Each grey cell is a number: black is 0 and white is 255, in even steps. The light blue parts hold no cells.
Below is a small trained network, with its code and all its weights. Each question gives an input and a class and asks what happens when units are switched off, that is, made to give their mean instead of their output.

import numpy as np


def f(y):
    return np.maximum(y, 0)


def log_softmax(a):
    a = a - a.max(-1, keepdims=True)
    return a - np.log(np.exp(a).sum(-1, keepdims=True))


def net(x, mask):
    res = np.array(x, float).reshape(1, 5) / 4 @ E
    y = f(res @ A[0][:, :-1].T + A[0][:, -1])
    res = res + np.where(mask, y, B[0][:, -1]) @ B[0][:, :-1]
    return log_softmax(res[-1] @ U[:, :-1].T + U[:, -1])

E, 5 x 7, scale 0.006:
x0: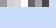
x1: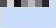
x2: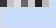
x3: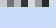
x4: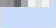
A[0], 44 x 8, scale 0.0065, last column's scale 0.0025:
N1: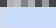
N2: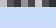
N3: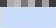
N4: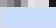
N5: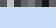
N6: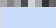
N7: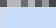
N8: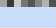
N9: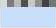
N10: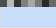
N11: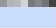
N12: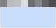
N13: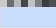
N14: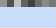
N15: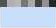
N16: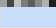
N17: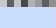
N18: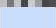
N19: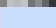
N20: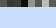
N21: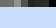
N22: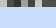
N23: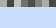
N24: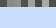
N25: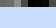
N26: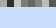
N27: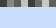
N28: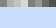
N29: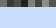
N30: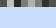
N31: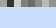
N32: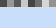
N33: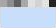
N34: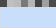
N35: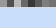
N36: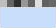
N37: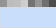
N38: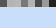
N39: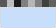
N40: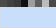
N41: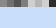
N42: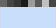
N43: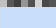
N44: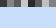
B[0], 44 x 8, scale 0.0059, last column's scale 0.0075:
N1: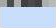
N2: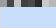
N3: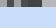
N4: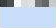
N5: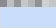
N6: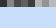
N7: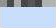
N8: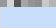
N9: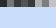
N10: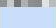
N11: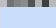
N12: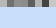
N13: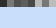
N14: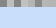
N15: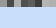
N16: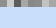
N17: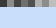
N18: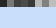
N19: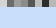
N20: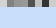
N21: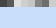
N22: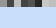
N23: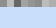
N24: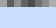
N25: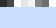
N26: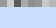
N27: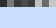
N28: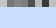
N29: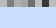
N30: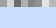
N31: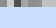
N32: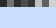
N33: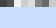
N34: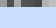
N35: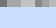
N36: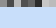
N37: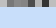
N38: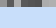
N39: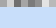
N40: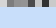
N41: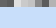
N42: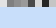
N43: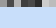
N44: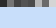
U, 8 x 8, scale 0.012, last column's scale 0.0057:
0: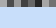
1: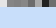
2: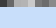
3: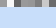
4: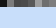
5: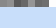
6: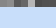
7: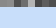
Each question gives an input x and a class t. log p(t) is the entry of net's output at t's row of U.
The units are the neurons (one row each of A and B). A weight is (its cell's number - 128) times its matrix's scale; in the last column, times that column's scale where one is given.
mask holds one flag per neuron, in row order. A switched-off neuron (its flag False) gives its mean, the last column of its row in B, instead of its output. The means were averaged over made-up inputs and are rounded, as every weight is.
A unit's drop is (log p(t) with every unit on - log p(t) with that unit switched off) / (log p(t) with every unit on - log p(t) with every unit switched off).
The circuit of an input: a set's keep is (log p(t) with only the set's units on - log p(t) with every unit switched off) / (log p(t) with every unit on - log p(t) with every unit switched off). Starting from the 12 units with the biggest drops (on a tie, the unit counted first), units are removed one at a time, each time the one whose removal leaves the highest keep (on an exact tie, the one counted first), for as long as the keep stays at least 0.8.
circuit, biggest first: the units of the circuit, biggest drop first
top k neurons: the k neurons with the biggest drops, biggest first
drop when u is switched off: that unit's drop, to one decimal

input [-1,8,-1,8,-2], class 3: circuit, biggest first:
[N30; N10]
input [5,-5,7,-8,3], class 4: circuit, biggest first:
[N32]
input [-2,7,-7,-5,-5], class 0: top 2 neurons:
[N22; N2]
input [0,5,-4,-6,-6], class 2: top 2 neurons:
[N25; N21]
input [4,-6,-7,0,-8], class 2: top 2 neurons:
[N25; N21]
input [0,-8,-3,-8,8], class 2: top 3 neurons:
[N4; N33; N41]
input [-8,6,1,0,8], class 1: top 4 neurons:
[N42; N40; N20; N25]
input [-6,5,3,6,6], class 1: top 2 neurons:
[N42; N40]
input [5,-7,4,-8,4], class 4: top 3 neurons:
[N32; N27; N44]
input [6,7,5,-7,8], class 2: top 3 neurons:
[N4; N33; N41]
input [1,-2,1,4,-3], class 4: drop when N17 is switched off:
0.1
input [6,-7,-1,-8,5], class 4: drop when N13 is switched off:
-0.1
